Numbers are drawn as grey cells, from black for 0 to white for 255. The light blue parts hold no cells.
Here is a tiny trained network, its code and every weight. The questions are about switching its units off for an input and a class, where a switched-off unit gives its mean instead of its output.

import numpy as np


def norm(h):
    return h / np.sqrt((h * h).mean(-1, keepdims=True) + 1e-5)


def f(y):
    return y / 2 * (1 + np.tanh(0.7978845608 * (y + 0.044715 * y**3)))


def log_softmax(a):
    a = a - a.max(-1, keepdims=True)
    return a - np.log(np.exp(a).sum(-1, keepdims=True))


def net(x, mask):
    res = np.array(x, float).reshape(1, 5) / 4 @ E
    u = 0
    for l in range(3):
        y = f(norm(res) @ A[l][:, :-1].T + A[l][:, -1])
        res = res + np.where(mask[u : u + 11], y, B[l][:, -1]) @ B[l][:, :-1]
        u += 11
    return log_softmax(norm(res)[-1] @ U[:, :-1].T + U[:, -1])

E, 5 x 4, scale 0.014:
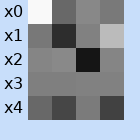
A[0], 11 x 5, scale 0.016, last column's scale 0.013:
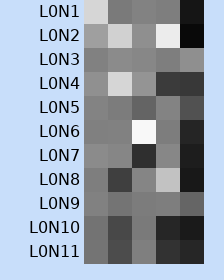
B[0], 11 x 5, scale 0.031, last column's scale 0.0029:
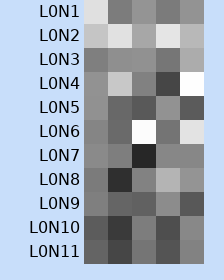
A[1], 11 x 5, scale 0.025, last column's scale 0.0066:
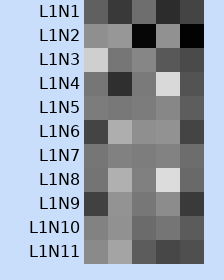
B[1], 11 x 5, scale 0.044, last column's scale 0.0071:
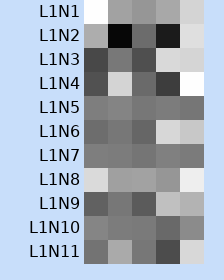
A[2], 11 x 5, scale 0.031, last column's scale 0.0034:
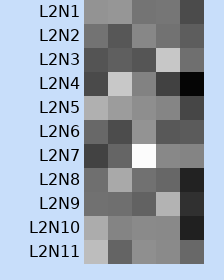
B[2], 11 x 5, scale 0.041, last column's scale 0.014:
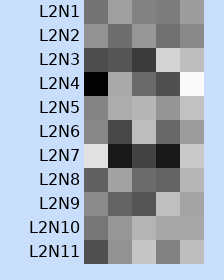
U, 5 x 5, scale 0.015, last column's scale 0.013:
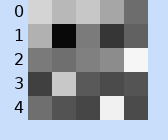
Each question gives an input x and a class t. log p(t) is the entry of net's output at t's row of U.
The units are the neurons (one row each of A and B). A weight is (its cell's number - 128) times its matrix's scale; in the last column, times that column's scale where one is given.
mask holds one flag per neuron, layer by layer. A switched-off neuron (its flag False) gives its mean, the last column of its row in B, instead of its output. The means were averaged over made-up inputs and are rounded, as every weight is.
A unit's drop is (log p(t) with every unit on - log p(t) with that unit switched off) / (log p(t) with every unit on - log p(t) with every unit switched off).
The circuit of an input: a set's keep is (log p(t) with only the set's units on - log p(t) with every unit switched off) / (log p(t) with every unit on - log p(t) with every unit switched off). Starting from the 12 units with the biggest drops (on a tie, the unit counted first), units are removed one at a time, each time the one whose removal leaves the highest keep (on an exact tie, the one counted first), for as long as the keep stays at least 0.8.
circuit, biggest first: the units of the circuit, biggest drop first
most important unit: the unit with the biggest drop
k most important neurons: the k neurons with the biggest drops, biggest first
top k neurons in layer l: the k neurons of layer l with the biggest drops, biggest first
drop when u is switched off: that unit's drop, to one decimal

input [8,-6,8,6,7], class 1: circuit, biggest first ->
[L1N2; L0N6]
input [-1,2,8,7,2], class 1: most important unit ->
L1N2
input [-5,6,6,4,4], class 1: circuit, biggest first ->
[L0N6; L1N2]
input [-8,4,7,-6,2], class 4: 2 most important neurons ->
[L1N9; L1N6]
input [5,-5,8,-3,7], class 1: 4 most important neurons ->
[L1N2; L0N6; L0N7; L1N8]
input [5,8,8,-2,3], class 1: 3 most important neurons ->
[L1N2; L0N6; L0N7]
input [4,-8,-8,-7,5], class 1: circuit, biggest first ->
[L0N6; L2N7]
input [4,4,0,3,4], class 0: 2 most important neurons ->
[L1N1; L0N2]
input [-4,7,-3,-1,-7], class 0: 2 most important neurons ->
[L1N8; L0N2]
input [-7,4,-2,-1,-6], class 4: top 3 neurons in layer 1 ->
[L1N6; L1N9; L1N1]
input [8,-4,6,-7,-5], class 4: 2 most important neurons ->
[L1N3; L0N1]
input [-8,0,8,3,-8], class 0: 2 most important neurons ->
[L1N8; L1N3]
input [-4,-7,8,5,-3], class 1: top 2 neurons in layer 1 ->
[L1N2; L1N4]
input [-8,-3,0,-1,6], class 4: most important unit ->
L1N9
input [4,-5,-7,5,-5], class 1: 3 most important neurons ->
[L0N6; L2N7; L1N1]
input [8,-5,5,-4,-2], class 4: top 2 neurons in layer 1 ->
[L1N3; L1N4]
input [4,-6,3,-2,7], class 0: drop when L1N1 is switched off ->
1.0
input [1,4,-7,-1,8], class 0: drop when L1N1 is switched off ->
0.9
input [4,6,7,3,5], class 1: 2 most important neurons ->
[L1N2; L0N6]
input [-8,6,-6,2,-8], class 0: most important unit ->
L1N8
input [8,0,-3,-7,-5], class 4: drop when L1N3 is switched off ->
0.7
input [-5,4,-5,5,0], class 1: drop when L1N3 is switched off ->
0.2
